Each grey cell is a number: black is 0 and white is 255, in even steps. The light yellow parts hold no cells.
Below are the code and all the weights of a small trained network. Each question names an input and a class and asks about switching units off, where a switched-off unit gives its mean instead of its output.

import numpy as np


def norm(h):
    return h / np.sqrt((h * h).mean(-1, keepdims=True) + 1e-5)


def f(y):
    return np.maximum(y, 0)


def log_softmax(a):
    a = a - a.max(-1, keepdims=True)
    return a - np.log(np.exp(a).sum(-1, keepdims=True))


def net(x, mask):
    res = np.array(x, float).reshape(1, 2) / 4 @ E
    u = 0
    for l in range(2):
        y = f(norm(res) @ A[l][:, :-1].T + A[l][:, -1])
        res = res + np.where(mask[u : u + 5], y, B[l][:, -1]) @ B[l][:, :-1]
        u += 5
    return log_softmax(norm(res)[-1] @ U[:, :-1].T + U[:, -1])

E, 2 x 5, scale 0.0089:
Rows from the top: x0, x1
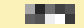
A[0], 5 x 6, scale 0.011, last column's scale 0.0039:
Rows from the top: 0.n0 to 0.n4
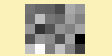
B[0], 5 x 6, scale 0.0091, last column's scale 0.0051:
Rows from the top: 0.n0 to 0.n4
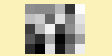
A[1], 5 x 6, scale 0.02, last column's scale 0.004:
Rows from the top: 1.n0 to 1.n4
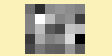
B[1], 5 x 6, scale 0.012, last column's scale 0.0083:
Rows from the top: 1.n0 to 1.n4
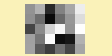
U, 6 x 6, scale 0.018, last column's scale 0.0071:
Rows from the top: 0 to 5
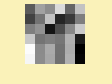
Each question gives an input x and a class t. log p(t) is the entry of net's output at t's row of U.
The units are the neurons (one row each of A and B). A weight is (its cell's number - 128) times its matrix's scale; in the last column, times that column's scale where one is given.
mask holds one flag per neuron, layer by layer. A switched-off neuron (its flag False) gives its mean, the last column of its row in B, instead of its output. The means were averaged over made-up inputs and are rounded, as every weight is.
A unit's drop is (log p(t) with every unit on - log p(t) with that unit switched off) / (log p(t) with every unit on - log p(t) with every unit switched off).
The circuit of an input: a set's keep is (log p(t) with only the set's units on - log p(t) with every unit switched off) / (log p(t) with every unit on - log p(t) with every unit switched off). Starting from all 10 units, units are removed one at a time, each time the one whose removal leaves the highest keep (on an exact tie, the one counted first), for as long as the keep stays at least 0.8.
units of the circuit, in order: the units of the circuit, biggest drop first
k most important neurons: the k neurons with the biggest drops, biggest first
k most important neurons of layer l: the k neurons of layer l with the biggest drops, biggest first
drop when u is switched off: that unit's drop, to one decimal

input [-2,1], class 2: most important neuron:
(1.n0)
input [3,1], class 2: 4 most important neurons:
(0.n4 1.n1 1.n2 1.n3)
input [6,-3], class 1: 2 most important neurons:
(1.n0 1.n1)
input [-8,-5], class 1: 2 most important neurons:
(1.n3 0.n4)
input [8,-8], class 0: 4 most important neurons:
(1.n2 0.n4 1.n3 0.n3)
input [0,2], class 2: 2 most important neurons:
(1.n2 0.n0)
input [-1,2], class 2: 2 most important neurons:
(1.n0 1.n2)
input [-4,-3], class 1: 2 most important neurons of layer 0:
(0.n4 0.n1)
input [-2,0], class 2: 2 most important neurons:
(1.n0 0.n2)
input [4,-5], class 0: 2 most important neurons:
(0.n4 1.n2)
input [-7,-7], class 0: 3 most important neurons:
(1.n2 0.n1 0.n2)
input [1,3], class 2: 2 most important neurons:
(1.n2 0.n0)
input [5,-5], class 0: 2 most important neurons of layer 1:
(1.n2 1.n3)
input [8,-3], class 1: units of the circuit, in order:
(1.n1)
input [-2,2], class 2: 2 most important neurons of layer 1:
(1.n0 1.n2)
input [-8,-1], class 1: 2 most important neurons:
(1.n3 0.n4)
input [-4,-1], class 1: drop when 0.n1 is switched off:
0.1
